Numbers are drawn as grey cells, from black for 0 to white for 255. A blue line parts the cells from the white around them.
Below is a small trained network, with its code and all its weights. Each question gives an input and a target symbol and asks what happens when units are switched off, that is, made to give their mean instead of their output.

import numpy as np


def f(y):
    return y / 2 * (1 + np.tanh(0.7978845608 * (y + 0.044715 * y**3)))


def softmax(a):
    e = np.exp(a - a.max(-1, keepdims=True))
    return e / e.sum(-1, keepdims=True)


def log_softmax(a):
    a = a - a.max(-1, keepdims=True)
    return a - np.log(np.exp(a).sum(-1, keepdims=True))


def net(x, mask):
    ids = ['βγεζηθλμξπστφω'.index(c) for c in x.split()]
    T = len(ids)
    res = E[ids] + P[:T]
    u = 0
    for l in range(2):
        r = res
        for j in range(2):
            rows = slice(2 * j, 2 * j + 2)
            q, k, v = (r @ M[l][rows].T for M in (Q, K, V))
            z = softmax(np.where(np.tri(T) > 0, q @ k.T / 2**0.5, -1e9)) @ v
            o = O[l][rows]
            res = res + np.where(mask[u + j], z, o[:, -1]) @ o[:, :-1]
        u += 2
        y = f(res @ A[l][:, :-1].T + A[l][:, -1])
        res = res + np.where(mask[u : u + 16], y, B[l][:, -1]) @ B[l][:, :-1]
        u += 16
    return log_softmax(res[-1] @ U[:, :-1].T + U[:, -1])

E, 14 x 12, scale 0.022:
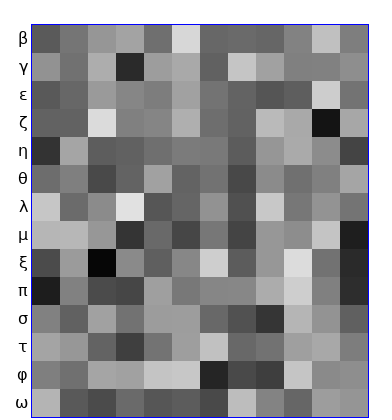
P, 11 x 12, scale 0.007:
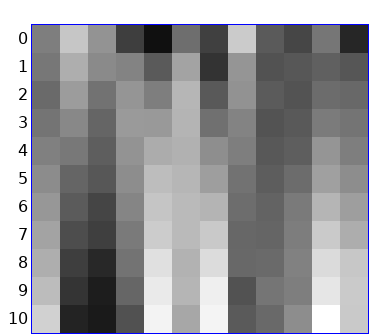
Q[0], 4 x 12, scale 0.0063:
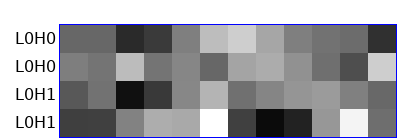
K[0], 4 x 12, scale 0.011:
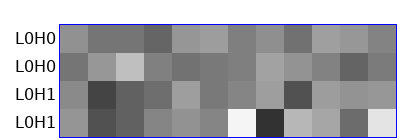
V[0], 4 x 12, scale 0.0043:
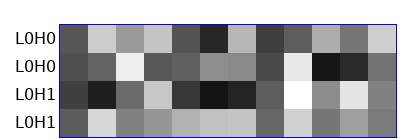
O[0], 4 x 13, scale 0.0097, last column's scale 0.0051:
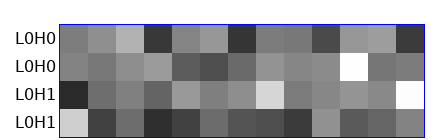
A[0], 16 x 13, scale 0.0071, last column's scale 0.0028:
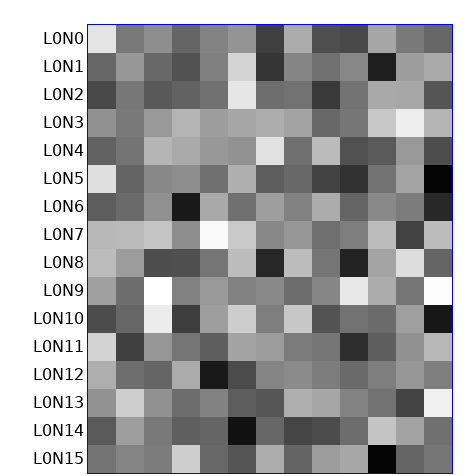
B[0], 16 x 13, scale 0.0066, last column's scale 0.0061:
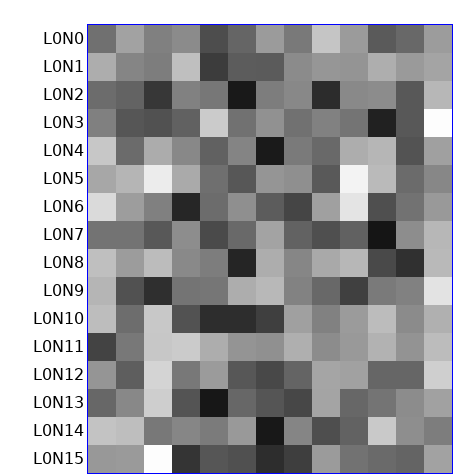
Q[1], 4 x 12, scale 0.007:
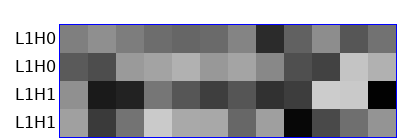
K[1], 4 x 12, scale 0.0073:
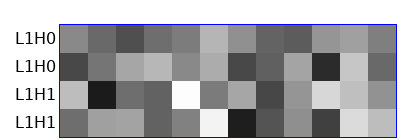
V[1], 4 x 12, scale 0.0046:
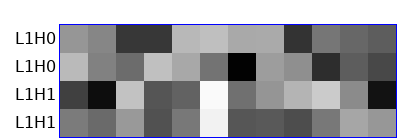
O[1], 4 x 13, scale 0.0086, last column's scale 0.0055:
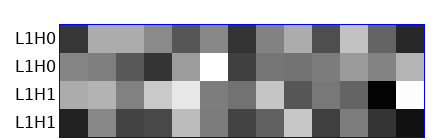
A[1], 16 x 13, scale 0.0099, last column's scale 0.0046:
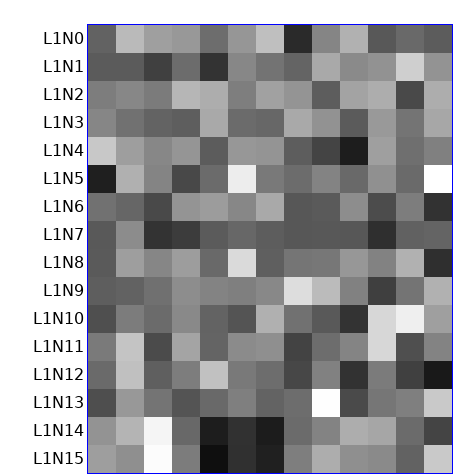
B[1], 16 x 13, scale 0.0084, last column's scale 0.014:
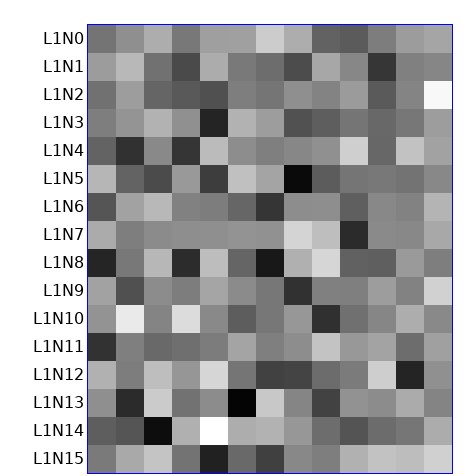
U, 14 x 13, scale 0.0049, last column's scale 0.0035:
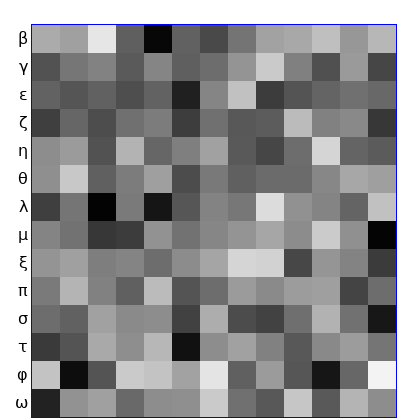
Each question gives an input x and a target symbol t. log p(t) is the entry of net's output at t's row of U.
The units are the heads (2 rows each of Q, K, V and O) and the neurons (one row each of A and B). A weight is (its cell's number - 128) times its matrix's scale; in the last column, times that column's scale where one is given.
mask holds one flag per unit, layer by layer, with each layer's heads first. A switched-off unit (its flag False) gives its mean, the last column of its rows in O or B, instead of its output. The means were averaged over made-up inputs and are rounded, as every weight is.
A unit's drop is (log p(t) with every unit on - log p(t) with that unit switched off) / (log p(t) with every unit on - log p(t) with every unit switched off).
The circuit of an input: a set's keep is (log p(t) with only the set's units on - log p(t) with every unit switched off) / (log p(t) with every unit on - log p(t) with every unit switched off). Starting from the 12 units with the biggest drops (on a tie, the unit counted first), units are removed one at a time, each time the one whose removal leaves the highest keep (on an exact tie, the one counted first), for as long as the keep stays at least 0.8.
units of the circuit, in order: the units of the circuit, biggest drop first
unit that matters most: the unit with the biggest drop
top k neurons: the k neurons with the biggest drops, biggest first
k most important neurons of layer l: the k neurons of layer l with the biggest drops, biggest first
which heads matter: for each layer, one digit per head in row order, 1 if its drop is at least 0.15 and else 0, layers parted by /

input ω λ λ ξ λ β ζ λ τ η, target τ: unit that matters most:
L1H0
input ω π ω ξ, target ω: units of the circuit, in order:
[L1H1; L1N0; L0N15; L0N8]
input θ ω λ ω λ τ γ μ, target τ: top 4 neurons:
[L1N14; L1N13; L0N13; L1N15]
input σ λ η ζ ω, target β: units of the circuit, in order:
[L0N8; L1N15]
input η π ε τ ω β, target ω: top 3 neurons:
[L0N5; L1N0; L1N4]
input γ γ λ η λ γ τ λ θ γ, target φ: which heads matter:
10 / 00
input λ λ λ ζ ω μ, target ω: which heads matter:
00 / 01
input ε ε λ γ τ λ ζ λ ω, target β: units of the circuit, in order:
[L0N8; L1H1; L1N15]
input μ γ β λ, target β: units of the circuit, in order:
[L1N15; L0N15]
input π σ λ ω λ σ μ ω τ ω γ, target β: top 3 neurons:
[L0N10; L0N6; L1N15]
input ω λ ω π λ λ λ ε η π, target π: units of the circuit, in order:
[L1H1; L1N12; L0N6]
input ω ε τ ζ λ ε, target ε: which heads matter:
01 / 00
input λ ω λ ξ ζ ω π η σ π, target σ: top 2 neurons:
[L1N13; L0N2]
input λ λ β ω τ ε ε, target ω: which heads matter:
01 / 00
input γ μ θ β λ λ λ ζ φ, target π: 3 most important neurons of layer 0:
[L0N7; L0N4; L0N9]
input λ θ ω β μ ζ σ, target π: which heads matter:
01 / 01
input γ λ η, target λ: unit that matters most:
L0H0
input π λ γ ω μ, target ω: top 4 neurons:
[L1N14; L1N4; L1N15; L0N8]
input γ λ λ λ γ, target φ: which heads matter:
11 / 00
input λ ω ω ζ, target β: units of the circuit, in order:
[L0N10]
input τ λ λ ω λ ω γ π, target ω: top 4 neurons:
[L0N3; L0N8; L0N15; L1N0]
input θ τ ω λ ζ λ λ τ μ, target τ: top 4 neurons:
[L1N14; L1N13; L1N15; L0N13]
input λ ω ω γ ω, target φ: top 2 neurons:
[L1N15; L1N9]
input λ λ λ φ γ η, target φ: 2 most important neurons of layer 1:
[L1N5; L1N7]
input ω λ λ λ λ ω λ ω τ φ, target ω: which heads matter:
01 / 00
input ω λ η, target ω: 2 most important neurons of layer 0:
[L0N8; L0N9]
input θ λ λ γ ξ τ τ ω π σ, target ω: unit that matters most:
L0H1
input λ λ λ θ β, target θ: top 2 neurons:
[L1N10; L1N1]
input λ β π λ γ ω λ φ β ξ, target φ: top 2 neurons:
[L0N15; L0N2]
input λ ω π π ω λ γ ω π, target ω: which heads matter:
00 / 01
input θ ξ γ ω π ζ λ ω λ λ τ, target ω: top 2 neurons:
[L1N0; L0N5]
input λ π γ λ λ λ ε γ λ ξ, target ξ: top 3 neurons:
[L1N7; L1N0; L0N15]
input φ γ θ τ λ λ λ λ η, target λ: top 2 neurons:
[L1N11; L0N3]
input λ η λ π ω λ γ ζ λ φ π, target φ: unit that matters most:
L0N2
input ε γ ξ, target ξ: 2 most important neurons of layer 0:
[L0N15; L0N1]
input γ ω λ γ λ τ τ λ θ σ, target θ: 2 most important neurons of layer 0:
[L0N7; L0N14]
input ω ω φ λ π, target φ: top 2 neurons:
[L0N7; L1N5]
